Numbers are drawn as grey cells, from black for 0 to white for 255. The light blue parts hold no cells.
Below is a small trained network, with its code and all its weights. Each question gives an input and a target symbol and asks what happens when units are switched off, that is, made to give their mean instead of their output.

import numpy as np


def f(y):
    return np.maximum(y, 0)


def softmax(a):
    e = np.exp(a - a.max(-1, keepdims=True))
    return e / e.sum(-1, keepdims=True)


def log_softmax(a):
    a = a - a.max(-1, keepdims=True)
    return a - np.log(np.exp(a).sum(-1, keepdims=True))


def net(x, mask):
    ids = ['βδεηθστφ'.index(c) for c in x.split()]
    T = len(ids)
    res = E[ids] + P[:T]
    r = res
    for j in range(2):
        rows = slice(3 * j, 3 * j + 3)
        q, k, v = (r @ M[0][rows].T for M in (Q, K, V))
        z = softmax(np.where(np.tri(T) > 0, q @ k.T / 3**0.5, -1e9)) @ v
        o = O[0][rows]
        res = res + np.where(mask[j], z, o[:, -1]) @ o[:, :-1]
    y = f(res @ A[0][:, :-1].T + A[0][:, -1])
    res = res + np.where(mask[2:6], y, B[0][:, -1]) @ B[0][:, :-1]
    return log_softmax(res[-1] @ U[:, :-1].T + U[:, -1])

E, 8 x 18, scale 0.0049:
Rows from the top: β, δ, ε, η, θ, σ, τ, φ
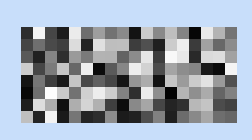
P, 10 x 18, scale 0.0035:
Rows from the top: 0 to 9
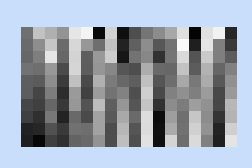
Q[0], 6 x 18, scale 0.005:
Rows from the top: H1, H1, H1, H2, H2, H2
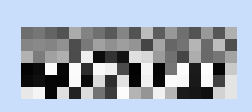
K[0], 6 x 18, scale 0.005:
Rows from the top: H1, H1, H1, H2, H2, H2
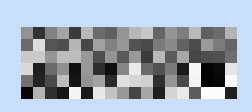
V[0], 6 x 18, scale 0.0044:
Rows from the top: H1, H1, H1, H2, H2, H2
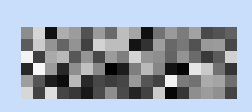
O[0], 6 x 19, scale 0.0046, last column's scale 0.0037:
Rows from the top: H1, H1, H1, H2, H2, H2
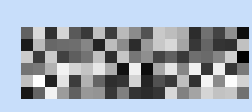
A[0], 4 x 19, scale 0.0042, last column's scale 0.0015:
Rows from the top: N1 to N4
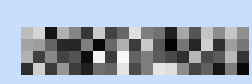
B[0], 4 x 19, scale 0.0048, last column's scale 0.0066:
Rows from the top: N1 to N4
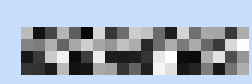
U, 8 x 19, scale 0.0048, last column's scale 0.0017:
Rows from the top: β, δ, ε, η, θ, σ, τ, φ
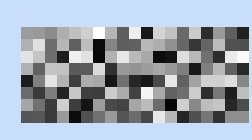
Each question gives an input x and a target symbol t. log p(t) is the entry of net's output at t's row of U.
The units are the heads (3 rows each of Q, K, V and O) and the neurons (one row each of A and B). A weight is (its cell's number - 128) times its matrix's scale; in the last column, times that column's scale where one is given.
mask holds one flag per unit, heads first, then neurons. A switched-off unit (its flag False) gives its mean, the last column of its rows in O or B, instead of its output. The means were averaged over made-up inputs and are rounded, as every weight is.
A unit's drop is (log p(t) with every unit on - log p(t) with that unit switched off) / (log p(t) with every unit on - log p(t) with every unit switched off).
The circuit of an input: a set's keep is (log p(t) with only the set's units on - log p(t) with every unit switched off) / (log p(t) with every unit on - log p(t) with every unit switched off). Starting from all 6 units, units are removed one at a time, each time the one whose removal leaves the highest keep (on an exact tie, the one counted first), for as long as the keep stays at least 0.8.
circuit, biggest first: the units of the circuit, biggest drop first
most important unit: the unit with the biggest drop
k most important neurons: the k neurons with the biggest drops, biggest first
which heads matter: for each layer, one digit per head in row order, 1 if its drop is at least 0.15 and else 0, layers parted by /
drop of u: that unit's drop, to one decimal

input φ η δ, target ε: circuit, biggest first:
[H2, N4, H1]
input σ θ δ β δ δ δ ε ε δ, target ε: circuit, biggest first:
[H2]
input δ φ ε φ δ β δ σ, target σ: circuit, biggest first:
[H2, N2]
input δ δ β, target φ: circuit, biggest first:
[H1, N4, H2]
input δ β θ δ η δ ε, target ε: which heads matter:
01
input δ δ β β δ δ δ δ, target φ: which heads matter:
10
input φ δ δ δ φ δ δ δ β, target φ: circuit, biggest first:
[N4, H1]
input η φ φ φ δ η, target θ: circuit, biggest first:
[H1, N3]
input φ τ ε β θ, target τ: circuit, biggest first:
[H2, N2, N1]
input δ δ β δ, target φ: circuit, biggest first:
[H1, N4]
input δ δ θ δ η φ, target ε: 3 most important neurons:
[N2, N4, N1]
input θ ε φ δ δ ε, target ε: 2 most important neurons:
[N4, N3]
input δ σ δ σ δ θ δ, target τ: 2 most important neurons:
[N1, N2]
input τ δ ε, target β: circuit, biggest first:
[H2]
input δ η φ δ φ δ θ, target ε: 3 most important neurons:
[N4, N2, N1]
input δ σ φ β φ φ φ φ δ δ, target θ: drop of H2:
1.2
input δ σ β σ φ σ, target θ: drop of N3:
-0.1
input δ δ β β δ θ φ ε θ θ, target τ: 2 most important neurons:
[N1, N2]
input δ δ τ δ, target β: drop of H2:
1.3
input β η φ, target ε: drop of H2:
0.2
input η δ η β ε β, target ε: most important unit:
N2
